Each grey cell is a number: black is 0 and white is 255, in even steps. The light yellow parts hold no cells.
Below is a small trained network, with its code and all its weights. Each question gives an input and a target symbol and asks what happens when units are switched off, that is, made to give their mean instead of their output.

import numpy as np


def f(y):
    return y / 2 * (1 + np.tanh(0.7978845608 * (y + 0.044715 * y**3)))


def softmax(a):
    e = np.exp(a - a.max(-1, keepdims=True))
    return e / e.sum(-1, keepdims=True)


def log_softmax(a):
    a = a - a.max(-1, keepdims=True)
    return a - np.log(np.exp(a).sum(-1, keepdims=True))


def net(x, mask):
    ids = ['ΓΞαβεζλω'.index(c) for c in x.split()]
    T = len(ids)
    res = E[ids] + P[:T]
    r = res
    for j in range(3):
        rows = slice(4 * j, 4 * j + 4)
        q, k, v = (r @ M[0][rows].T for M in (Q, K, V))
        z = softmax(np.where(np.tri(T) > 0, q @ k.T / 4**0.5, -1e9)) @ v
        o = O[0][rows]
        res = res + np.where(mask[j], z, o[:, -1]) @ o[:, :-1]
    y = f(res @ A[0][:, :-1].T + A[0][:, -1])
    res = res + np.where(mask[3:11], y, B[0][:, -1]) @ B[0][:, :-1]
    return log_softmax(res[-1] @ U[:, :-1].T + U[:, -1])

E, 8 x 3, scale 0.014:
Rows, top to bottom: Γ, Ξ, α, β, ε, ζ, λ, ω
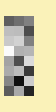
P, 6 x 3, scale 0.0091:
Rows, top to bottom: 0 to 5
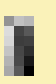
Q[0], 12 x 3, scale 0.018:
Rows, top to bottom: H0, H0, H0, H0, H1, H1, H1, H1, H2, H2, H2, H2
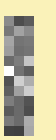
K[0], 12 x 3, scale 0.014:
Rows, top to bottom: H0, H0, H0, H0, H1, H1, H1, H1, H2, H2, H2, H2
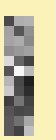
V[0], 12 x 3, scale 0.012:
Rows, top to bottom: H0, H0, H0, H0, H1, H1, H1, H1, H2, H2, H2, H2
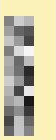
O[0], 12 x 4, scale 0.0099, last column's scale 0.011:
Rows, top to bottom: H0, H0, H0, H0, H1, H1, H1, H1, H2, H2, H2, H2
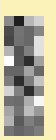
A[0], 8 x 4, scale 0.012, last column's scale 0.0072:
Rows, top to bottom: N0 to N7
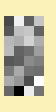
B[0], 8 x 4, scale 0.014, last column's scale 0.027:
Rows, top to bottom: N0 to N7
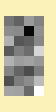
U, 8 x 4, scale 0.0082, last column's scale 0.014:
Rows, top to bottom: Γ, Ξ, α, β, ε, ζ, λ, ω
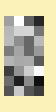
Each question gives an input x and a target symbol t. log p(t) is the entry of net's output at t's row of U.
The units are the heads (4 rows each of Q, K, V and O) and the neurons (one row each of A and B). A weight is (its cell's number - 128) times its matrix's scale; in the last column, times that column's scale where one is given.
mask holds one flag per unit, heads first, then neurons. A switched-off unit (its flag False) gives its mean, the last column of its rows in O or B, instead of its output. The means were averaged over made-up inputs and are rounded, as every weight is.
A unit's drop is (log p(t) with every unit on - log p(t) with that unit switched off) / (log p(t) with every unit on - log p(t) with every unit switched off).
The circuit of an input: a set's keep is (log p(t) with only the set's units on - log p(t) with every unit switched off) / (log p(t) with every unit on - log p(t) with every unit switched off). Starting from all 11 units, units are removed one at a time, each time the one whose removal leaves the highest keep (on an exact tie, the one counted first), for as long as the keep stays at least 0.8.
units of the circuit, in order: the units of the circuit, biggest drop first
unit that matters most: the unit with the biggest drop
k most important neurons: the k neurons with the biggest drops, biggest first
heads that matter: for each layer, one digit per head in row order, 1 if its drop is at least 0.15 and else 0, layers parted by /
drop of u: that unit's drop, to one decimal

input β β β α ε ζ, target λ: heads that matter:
010
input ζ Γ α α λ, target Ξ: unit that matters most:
H1
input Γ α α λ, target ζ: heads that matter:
111
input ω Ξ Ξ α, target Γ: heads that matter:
111
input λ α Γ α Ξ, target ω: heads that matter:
110
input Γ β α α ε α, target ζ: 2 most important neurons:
[N7 N1]
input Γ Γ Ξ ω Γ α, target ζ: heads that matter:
100
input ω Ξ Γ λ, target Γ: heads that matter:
010
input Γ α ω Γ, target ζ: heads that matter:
110
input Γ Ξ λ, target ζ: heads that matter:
011
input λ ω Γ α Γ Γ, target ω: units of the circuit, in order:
[H1 N6 H0 N7]
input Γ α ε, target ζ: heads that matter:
111
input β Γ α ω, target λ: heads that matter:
010
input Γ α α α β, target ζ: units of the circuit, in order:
[N7 H0 N1]
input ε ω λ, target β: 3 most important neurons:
[N6 N3 N7]
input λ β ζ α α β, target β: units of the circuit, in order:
[H1 N6 N7 N3]
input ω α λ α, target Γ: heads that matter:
110
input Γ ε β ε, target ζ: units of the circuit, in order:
[H2 N7 N1 H1]
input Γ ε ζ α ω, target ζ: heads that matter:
110
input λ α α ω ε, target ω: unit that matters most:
H1
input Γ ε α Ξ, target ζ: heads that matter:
000
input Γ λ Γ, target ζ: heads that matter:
001
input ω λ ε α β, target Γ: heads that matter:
110
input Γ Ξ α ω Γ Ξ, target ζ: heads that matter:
100
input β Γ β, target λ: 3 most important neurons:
[N7 N6 N3]
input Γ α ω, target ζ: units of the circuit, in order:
[N7 H1]
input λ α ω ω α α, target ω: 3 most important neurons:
[N6 N3 N7]
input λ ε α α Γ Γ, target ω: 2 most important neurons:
[N6 N3]
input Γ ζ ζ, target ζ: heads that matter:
000
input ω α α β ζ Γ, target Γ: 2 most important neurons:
[N1 N7]
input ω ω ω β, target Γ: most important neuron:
[N1]
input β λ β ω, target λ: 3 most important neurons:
[N7 N6 N3]
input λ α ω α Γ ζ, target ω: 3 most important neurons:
[N6 N3 N7]
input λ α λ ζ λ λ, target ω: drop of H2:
0.3
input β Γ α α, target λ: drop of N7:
0.6
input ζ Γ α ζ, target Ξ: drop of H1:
0.7
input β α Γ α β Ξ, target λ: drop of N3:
0.1
